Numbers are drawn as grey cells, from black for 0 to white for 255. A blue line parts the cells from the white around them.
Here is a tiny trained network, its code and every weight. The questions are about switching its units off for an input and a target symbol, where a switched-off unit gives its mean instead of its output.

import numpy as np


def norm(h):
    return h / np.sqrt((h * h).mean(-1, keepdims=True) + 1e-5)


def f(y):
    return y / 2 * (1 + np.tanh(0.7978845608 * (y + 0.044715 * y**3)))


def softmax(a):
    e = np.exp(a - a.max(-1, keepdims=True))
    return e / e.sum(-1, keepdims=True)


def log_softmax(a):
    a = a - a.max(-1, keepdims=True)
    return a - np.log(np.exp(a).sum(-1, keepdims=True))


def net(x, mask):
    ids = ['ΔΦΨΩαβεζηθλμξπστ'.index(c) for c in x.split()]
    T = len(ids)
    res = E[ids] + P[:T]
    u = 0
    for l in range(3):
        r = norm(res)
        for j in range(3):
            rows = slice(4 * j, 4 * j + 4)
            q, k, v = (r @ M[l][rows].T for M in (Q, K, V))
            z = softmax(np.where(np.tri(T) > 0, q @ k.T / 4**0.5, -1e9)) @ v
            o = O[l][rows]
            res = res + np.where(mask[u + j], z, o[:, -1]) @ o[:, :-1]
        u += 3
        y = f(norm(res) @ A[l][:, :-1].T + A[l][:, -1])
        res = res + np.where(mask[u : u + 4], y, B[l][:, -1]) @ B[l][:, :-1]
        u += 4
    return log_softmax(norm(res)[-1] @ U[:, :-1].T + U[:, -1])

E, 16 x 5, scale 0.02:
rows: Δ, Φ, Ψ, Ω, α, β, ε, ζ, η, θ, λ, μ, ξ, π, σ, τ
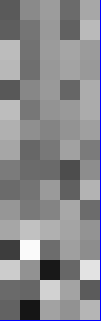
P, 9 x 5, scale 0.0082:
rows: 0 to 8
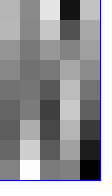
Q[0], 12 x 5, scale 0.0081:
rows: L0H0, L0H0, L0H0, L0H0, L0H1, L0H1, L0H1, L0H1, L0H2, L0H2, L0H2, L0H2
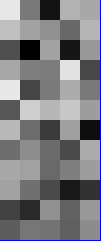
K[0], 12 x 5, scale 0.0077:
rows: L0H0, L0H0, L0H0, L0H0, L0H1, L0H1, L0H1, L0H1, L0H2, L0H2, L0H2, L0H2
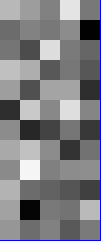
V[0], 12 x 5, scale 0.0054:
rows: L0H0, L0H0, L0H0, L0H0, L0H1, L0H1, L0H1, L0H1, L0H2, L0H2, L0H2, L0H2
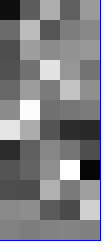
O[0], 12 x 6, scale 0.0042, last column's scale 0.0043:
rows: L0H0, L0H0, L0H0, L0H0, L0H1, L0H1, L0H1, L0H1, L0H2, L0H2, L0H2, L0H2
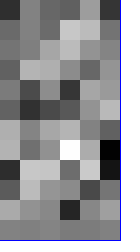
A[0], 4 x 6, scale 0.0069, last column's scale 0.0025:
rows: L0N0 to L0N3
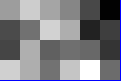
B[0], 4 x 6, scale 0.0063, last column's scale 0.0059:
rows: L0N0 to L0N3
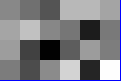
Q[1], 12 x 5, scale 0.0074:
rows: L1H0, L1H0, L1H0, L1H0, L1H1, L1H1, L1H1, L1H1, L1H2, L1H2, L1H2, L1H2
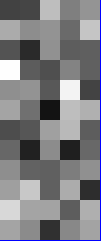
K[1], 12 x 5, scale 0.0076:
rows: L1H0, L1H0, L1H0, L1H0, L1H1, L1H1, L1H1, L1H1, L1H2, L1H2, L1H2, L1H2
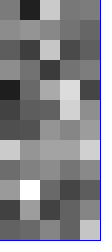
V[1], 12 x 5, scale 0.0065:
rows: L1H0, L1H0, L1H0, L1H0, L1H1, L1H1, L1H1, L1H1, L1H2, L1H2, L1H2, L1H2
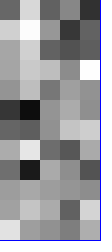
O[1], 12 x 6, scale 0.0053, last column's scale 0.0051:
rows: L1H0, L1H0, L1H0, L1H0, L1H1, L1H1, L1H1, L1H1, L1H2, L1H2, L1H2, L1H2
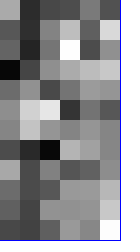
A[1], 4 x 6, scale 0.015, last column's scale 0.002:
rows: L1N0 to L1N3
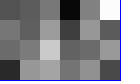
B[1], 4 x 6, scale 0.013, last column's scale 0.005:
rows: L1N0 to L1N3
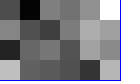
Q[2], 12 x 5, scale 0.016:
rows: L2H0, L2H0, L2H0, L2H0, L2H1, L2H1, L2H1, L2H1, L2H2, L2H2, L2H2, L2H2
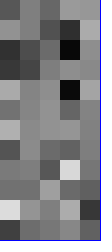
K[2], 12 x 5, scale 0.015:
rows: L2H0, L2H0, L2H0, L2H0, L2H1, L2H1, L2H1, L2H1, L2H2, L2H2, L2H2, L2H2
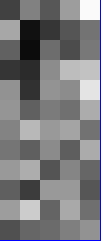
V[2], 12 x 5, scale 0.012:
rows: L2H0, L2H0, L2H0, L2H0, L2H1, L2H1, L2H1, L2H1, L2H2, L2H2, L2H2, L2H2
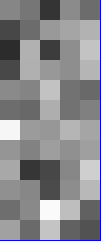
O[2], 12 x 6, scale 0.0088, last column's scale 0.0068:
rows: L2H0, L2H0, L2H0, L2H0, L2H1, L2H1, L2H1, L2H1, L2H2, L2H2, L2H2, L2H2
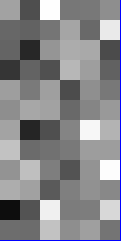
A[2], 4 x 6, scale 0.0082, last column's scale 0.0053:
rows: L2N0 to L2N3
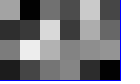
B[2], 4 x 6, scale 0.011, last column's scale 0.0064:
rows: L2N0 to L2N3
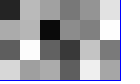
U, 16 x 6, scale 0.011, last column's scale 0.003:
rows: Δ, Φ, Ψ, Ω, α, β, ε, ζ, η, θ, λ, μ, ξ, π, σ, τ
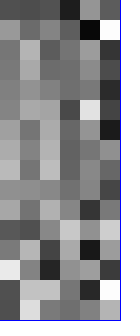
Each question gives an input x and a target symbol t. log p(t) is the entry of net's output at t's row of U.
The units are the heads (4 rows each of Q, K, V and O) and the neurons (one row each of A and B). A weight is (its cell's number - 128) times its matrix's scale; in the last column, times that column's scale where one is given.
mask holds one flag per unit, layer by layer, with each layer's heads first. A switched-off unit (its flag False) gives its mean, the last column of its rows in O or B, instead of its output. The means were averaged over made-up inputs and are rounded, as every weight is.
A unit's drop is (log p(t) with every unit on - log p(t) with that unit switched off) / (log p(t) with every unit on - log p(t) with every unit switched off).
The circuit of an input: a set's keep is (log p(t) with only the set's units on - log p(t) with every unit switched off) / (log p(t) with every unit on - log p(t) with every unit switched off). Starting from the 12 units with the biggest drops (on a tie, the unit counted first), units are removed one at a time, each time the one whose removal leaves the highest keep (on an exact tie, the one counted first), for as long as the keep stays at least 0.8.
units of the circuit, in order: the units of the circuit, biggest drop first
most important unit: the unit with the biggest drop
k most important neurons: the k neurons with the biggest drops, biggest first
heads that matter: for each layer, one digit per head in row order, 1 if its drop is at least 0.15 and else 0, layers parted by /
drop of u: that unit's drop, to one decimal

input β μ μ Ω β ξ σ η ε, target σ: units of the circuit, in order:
L2H1
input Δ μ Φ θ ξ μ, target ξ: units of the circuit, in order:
L2H2; L2H1
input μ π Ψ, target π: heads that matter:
000 / 000 / 001
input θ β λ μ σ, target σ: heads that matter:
000 / 000 / 010
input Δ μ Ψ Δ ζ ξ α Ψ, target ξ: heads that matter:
001 / 000 / 011
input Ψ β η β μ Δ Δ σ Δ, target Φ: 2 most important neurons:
L1N3; L0N1
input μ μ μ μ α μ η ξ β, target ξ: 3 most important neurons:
L0N3; L1N3; L0N2
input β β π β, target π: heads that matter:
000 / 000 / 011
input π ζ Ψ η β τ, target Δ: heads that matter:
000 / 100 / 000
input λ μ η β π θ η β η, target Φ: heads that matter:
010 / 100 / 111
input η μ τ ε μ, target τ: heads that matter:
011 / 010 / 000
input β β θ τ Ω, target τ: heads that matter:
000 / 010 / 000
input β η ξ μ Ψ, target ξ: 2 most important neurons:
L1N3; L1N2
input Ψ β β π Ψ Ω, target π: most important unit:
L2H2
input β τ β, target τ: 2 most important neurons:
L1N2; L0N3
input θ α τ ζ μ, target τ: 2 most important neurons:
L1N2; L2N2
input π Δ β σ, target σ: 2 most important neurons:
L0N1; L2N1
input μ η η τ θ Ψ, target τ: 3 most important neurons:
L1N2; L2N1; L1N3
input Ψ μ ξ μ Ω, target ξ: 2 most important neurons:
L1N3; L1N0
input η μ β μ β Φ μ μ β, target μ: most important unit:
L0N3
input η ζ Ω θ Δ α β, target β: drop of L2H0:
0.5
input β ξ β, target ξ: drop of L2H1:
0.4
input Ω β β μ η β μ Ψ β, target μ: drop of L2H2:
0.2
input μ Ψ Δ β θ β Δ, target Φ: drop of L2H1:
0.5
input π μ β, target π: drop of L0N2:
0.0
